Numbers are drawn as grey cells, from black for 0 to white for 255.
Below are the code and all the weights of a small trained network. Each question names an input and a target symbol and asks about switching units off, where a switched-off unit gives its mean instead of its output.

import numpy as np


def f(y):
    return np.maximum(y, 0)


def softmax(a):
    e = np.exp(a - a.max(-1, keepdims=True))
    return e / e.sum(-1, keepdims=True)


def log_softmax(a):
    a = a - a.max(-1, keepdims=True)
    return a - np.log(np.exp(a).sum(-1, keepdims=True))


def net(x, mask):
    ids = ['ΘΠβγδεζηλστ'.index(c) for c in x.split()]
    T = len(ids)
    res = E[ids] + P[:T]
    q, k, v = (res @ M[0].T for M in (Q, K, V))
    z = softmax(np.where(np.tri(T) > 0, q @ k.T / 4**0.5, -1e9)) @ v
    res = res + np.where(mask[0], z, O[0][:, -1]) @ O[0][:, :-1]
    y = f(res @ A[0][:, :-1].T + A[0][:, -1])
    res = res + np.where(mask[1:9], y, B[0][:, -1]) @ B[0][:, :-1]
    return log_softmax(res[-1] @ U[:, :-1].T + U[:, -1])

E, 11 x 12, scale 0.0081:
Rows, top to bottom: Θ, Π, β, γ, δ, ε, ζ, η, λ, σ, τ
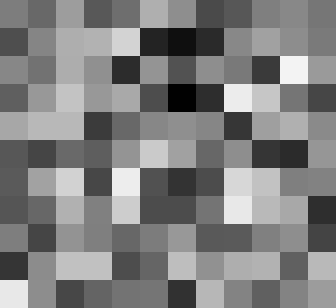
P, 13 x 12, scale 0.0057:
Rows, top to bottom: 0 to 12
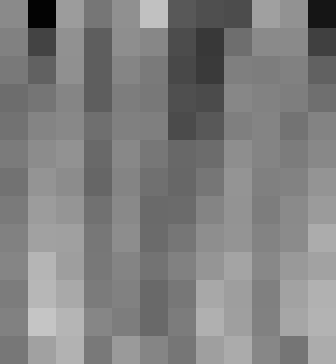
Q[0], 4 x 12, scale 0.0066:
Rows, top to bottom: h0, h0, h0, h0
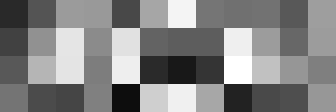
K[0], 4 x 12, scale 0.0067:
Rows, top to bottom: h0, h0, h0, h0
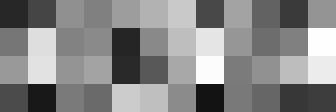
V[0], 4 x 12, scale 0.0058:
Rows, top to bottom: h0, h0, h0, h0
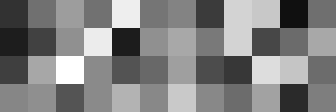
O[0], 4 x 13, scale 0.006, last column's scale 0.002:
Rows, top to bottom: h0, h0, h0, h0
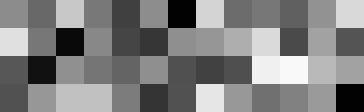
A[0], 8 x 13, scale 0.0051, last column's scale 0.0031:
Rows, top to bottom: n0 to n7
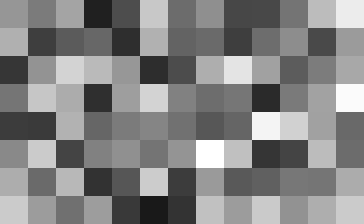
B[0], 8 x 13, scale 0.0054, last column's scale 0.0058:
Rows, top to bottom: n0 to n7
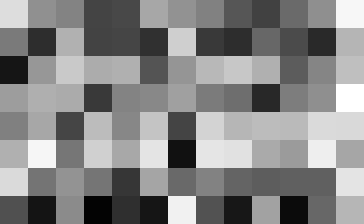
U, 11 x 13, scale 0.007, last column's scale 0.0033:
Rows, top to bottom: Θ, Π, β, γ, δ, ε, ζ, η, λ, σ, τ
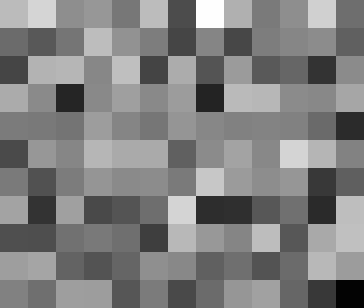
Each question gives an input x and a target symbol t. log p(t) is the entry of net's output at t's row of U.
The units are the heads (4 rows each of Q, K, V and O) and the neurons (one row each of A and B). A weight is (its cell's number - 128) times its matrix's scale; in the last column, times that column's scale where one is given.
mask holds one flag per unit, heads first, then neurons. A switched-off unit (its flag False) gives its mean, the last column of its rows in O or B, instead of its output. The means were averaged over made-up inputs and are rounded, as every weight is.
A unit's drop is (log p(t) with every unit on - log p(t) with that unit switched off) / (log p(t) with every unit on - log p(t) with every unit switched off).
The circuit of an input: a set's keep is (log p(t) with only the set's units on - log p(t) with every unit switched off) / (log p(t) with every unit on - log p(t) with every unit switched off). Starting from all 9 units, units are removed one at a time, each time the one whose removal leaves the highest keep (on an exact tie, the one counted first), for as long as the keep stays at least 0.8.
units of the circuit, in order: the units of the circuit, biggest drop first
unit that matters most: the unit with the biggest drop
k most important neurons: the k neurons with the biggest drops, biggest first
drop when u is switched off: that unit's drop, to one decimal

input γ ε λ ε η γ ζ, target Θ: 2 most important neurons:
n4, n1
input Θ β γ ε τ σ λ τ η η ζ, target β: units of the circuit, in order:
h0, n4, n2
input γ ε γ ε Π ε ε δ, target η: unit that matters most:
n7
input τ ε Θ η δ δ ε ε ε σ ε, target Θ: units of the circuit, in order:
h0, n5
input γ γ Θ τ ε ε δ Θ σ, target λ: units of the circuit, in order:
h0, n7, n2
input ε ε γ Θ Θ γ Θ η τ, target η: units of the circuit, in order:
n7, n4
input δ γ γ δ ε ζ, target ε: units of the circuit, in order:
h0, n4
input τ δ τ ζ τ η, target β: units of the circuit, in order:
h0, n2
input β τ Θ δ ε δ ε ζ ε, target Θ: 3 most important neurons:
n5, n7, n1
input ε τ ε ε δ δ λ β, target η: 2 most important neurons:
n5, n4
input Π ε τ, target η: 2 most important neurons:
n4, n1
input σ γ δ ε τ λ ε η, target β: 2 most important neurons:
n4, n2
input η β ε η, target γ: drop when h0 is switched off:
1.0
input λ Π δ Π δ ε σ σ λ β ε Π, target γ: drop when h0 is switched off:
1.2
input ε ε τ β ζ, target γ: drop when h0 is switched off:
1.1
